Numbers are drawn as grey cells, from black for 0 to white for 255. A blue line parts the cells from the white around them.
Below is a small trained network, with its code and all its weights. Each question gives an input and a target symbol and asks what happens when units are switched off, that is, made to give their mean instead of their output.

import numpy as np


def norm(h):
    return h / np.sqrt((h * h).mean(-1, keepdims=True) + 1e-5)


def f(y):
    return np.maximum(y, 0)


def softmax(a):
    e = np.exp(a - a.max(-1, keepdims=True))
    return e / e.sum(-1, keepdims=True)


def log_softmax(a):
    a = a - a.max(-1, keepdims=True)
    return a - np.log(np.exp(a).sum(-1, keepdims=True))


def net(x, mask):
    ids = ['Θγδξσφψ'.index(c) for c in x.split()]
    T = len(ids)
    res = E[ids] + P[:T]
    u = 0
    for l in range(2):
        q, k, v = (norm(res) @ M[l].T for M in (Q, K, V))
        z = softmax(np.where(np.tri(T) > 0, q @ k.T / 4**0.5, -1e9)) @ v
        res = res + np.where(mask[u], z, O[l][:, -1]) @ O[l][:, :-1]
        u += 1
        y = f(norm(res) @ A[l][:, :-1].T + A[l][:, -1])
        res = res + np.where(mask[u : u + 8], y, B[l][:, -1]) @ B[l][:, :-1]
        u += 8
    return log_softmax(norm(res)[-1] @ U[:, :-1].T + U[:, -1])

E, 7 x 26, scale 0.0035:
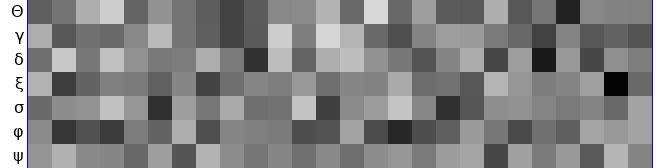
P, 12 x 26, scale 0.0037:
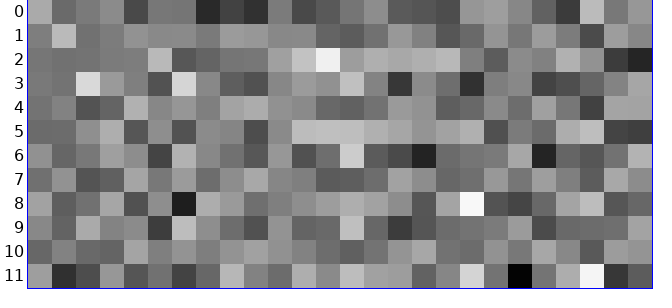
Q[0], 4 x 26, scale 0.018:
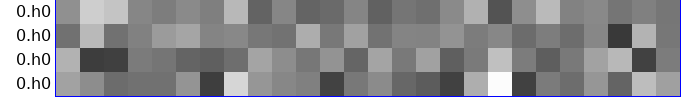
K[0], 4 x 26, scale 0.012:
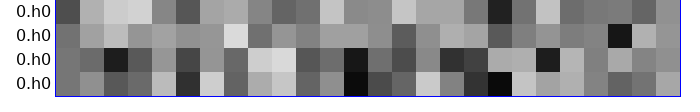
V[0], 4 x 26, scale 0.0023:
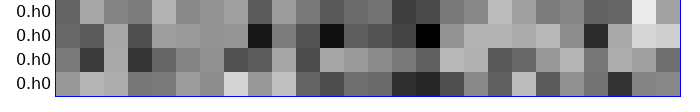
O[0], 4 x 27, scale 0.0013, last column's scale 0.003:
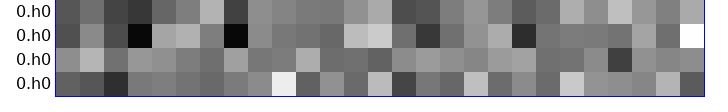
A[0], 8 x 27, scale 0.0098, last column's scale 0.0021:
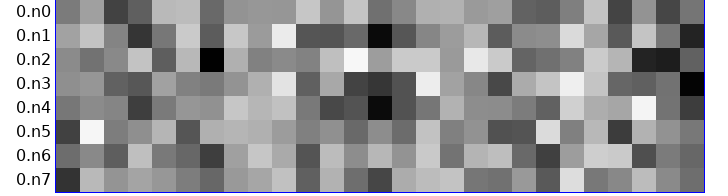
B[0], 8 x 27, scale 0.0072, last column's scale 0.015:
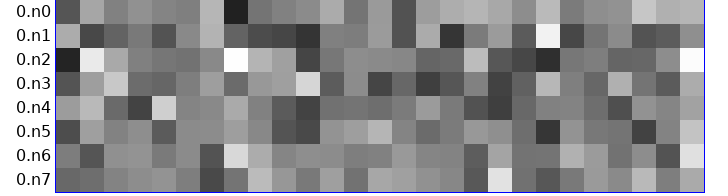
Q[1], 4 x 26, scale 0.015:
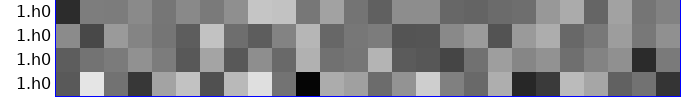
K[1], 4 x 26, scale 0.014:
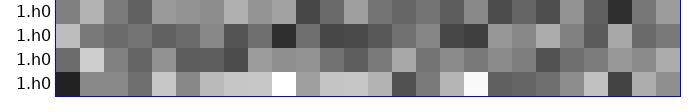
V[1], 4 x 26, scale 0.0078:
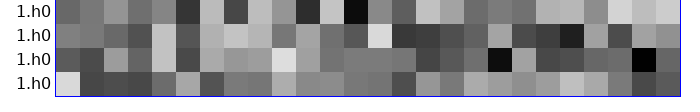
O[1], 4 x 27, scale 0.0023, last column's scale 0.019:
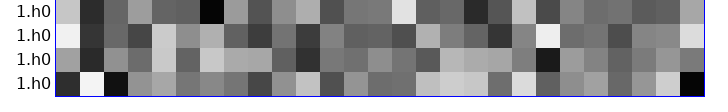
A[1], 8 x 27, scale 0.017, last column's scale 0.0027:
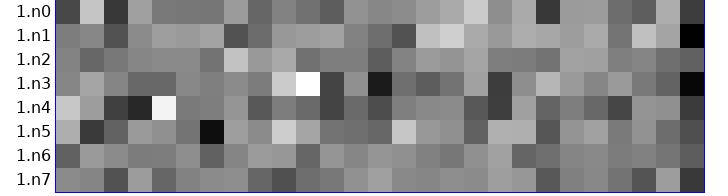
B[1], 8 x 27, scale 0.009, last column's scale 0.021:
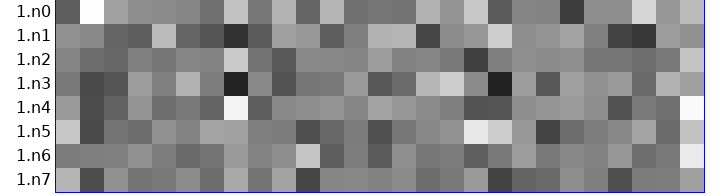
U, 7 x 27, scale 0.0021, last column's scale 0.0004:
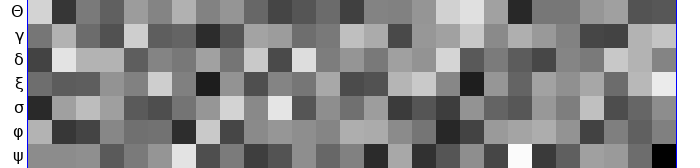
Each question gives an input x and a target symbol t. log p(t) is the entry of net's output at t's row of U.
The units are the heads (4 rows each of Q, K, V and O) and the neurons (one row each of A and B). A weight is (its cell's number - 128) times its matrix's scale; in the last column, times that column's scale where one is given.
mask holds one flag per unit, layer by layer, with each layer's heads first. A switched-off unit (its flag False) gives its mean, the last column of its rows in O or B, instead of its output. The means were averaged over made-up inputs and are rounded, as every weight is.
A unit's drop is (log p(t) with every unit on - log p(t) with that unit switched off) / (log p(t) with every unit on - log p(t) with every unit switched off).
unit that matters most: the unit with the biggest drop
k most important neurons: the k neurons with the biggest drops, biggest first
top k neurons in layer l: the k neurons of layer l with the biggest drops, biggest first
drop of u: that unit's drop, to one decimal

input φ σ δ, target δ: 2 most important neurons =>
(0.n2, 1.n0)
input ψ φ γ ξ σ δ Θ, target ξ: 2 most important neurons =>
(0.n6, 0.n5)
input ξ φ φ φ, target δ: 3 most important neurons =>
(0.n6, 0.n7, 0.n0)
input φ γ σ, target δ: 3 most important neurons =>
(0.n2, 1.n0, 0.n0)
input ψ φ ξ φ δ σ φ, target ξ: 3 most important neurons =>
(0.n6, 0.n5, 0.n2)
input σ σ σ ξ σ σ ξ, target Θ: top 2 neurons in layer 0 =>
(0.n2, 0.n5)
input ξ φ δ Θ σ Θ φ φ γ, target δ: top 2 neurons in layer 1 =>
(1.n0, 1.n4)
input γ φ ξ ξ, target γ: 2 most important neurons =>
(0.n2, 0.n6)
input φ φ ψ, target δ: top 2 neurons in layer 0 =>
(0.n2, 0.n0)
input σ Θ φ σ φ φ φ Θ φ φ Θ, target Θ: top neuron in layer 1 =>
(1.n5)
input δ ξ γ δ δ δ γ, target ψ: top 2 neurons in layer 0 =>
(0.n2, 0.n0)
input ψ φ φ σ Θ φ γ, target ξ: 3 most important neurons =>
(0.n2, 0.n6, 0.n5)
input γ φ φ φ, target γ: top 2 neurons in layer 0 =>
(0.n6, 0.n2)
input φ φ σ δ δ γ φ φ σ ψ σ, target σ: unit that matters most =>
0.n7
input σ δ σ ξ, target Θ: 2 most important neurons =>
(0.n5, 0.n2)
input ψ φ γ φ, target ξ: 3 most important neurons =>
(0.n6, 0.n5, 1.n3)
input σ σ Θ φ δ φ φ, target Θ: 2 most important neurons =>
(0.n2, 0.n3)
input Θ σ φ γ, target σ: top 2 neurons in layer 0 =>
(0.n6, 0.n5)
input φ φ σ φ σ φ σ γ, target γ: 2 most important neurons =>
(0.n0, 1.n1)
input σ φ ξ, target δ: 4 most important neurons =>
(0.n2, 1.n0, 0.n0, 1.n4)
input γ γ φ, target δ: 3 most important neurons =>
(0.n2, 1.n0, 0.n0)
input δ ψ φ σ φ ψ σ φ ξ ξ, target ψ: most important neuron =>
(0.n2)
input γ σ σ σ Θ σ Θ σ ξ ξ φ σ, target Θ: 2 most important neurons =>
(0.n6, 1.n5)
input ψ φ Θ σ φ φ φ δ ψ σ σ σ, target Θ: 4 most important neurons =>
(0.n6, 1.n5, 1.n4, 0.n5)
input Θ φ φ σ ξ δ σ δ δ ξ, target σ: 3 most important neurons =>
(0.n6, 0.n0, 0.n2)
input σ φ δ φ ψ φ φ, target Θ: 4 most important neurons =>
(0.n2, 0.n5, 0.n3, 1.n5)
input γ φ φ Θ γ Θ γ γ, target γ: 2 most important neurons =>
(1.n1, 0.n0)
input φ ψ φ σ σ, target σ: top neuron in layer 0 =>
(0.n3)
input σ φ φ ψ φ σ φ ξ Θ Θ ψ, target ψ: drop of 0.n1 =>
0.3
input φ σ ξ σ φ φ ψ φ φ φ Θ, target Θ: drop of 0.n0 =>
0.1
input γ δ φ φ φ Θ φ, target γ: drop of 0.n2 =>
0.9
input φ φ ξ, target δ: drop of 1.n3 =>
0.0
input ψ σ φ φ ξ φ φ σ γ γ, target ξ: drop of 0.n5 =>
0.8
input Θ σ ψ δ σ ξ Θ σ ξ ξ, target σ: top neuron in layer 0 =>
(0.n0)
